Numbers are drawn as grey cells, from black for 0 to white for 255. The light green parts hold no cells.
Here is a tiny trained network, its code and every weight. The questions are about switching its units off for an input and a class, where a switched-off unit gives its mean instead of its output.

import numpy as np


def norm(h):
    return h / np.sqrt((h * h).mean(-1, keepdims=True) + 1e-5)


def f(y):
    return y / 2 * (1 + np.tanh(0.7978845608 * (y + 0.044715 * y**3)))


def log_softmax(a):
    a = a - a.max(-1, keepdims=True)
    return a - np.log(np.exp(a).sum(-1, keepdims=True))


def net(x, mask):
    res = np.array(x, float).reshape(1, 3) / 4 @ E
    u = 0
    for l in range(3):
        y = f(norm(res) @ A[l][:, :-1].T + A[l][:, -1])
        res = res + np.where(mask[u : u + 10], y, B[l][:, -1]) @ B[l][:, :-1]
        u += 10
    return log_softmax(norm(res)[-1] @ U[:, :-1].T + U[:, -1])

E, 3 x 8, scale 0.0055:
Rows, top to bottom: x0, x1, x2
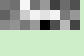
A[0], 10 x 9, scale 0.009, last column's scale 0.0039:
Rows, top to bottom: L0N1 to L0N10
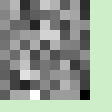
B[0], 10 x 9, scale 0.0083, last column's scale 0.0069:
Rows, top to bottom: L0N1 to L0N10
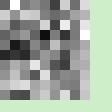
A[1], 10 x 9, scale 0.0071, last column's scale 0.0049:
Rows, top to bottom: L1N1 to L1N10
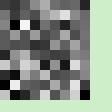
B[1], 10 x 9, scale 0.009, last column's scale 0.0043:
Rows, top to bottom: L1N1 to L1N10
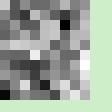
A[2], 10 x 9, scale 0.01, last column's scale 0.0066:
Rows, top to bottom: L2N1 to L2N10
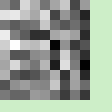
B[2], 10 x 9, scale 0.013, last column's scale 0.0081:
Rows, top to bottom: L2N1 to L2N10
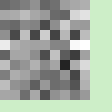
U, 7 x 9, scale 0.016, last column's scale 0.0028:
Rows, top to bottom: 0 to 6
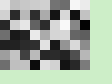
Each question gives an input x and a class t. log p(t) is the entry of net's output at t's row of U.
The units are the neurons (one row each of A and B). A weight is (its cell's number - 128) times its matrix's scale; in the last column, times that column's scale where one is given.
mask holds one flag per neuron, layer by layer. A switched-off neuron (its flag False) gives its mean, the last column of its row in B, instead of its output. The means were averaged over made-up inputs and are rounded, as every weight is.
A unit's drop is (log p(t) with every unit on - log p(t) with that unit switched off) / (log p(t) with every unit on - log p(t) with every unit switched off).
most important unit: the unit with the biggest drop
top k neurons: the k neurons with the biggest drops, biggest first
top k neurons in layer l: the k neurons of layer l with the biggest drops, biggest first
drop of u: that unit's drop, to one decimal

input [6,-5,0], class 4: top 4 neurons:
(L0N6, L0N4, L1N10, L2N5)
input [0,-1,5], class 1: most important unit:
L1N7
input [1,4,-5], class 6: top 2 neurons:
(L0N4, L1N3)
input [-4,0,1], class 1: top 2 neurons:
(L0N3, L0N5)
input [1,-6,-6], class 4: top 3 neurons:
(L0N6, L1N10, L2N5)
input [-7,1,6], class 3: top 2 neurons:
(L0N5, L0N4)
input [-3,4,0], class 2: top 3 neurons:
(L0N3, L0N4, L1N9)
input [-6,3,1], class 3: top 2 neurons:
(L0N10, L0N5)
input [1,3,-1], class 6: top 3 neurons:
(L0N4, L0N1, L1N3)
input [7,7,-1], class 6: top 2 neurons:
(L0N4, L0N1)
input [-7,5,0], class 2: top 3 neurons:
(L0N3, L0N4, L0N1)
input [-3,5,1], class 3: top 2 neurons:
(L0N10, L2N5)
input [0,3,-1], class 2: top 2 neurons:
(L0N4, L1N9)
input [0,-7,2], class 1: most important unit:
L0N1
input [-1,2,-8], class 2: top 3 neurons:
(L0N4, L0N1, L1N9)
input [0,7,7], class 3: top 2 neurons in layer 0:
(L0N10, L0N5)
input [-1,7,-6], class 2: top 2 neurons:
(L0N4, L1N9)
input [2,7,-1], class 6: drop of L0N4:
1.2
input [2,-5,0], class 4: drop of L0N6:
1.1
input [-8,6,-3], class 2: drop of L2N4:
0.0
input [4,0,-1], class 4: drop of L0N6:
0.9
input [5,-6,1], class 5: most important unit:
L0N10
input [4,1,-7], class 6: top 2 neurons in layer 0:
(L0N4, L0N10)
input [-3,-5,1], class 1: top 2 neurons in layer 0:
(L0N1, L0N3)
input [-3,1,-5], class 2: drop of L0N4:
1.0
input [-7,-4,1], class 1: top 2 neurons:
(L1N7, L0N3)
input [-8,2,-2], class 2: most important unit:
L0N1
